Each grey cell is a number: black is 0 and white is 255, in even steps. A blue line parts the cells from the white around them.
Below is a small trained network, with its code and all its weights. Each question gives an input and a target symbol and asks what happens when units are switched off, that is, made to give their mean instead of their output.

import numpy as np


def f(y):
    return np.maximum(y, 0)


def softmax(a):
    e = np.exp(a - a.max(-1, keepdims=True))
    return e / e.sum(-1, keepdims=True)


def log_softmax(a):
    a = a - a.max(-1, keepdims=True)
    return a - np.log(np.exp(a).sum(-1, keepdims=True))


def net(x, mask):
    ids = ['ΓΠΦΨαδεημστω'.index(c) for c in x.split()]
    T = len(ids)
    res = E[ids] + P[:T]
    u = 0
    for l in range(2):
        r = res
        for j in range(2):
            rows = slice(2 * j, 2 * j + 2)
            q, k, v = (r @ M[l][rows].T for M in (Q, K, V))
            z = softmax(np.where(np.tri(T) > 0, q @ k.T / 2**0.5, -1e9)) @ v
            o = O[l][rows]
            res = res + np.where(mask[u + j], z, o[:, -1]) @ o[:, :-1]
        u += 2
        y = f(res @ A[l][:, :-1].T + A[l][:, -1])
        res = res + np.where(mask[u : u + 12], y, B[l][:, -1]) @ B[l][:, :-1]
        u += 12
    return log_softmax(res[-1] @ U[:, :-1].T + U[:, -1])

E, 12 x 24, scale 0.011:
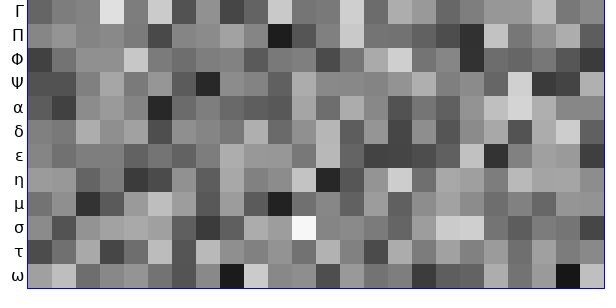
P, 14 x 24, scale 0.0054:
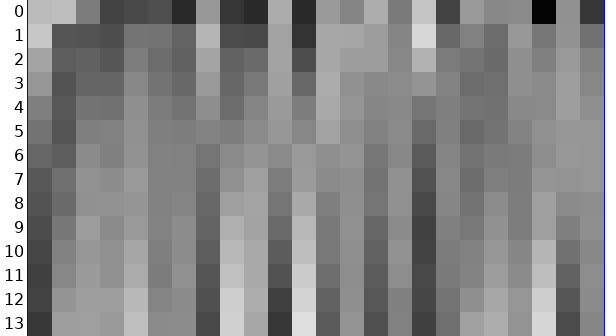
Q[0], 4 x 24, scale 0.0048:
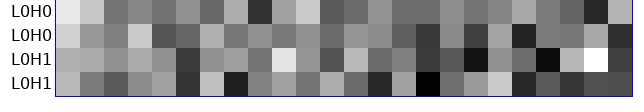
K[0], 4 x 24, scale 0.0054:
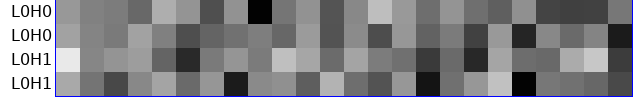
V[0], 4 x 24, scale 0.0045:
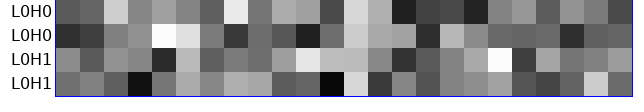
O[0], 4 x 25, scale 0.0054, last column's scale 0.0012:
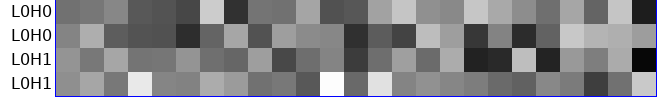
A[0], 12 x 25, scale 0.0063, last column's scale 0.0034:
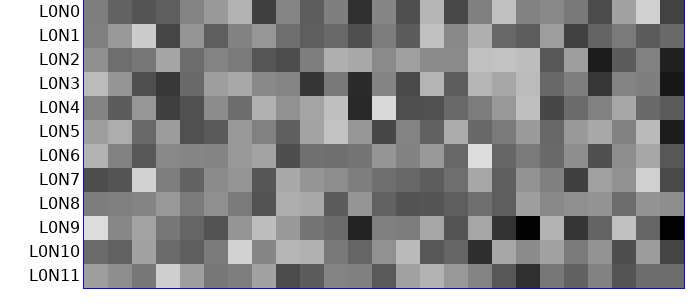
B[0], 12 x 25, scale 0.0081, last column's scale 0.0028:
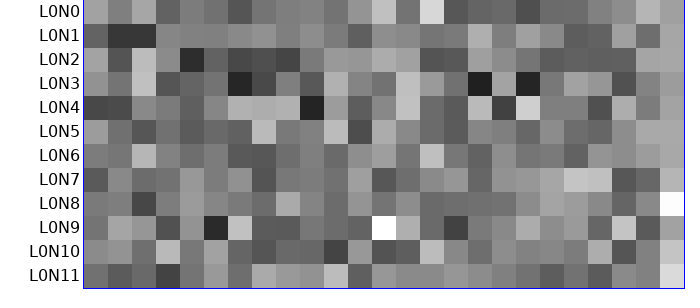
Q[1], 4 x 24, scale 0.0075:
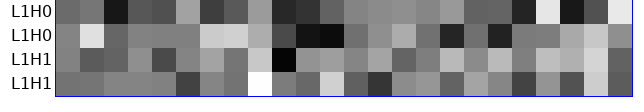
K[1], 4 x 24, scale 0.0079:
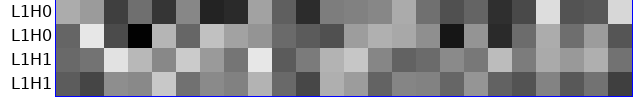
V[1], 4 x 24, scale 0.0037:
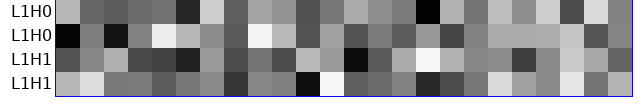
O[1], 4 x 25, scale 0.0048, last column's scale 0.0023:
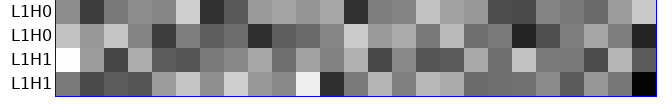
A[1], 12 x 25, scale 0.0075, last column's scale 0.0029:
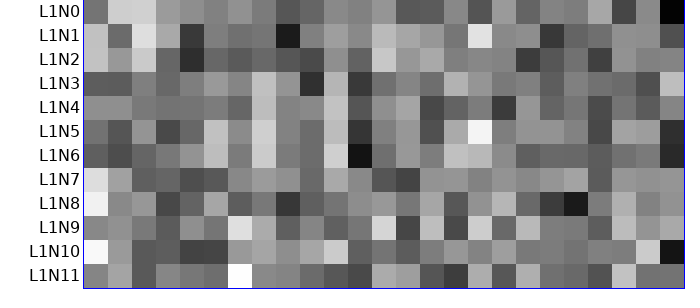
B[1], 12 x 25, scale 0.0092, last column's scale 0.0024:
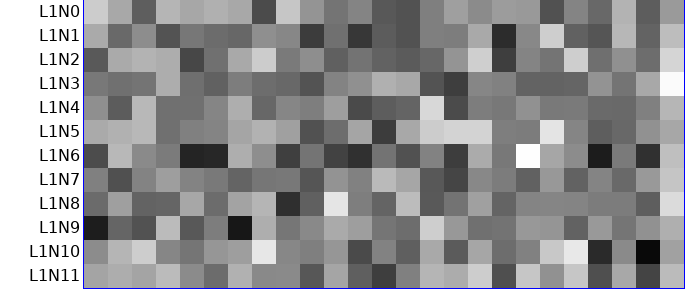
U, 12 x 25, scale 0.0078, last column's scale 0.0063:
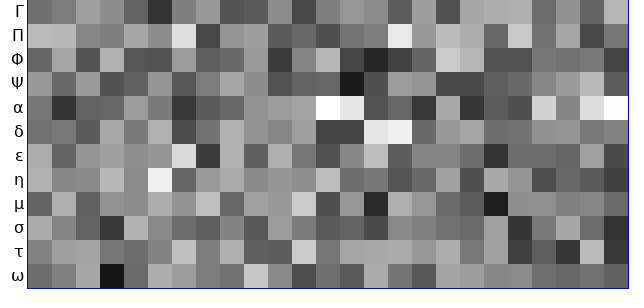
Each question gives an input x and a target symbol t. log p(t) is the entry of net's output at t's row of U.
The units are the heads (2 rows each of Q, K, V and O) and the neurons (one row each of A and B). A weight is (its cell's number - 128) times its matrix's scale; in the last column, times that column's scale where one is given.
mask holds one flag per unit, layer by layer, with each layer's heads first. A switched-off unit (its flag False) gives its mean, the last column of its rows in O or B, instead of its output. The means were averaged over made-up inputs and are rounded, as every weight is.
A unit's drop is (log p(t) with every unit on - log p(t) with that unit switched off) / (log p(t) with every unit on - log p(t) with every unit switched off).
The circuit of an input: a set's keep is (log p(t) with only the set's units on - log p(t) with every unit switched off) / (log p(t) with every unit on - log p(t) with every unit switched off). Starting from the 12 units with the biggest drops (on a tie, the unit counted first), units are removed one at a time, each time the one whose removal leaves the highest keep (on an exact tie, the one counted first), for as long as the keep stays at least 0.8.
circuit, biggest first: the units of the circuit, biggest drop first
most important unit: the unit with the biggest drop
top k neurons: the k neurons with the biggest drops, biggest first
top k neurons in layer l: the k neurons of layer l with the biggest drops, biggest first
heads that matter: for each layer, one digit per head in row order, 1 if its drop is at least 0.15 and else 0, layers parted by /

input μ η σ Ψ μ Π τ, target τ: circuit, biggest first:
[L1N5; L0N4]
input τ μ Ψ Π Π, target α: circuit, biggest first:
[L1H0; L0N9; L1N6]
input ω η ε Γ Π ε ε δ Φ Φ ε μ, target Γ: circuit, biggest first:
[L1H0; L0N0; L1N8]
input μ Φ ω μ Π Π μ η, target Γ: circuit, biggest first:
[L1N10; L0N5]
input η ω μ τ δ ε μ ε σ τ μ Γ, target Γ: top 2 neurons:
[L1N6; L0N11]
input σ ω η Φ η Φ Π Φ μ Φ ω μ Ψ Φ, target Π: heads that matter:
01 / 11
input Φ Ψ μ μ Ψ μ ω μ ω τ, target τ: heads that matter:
00 / 00
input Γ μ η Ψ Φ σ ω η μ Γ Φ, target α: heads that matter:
00 / 01
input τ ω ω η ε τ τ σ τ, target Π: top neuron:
[L1N0]
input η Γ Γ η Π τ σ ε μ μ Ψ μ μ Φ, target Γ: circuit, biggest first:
[L1N6; L1H1; L0N11]
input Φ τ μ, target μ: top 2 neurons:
[L1N8; L1N2]
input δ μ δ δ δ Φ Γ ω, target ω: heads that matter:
00 / 01
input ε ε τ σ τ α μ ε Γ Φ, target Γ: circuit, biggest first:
[L1N6; L0N11]
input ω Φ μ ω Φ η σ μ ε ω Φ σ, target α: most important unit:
L0N2
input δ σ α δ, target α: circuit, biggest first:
[L1H0; L1N6; L0N9]
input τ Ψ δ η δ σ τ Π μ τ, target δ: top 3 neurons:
[L0N10; L1N0; L0N7]
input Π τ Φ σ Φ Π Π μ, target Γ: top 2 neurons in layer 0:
[L0N0; L0N3]
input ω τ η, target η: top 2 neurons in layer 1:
[L1N10; L1N7]
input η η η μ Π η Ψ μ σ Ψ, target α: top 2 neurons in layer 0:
[L0N2; L0N8]
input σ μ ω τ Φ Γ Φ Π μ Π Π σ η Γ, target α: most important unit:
L0H1
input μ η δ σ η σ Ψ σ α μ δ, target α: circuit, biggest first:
[L1N2; L1N6]
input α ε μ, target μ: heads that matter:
01 / 10
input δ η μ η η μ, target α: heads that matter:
00 / 00
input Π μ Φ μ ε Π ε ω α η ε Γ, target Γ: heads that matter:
00 / 01
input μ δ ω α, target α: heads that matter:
00 / 00
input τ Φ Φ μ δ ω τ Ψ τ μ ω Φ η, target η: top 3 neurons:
[L1N10; L0N5; L1N7]
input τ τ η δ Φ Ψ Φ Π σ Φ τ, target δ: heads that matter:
01 / 00
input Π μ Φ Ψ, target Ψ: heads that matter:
10 / 10
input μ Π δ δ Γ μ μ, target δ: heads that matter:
11 / 00
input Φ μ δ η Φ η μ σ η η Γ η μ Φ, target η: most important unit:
L0H0
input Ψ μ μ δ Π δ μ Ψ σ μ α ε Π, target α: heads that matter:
00 / 10
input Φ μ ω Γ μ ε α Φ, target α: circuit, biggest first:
[L0N11; L1N3]
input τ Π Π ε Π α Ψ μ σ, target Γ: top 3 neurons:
[L1N1; L1N8; L0N7]
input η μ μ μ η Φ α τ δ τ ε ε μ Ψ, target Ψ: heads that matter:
00 / 10
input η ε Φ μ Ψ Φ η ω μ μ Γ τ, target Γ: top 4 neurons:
[L0N4; L1N6; L1N3; L1N5]
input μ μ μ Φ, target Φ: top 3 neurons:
[L1N6; L1N3; L0N11]
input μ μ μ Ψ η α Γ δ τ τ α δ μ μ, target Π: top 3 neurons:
[L1N11; L0N3; L0N6]
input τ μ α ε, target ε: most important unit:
L0H1
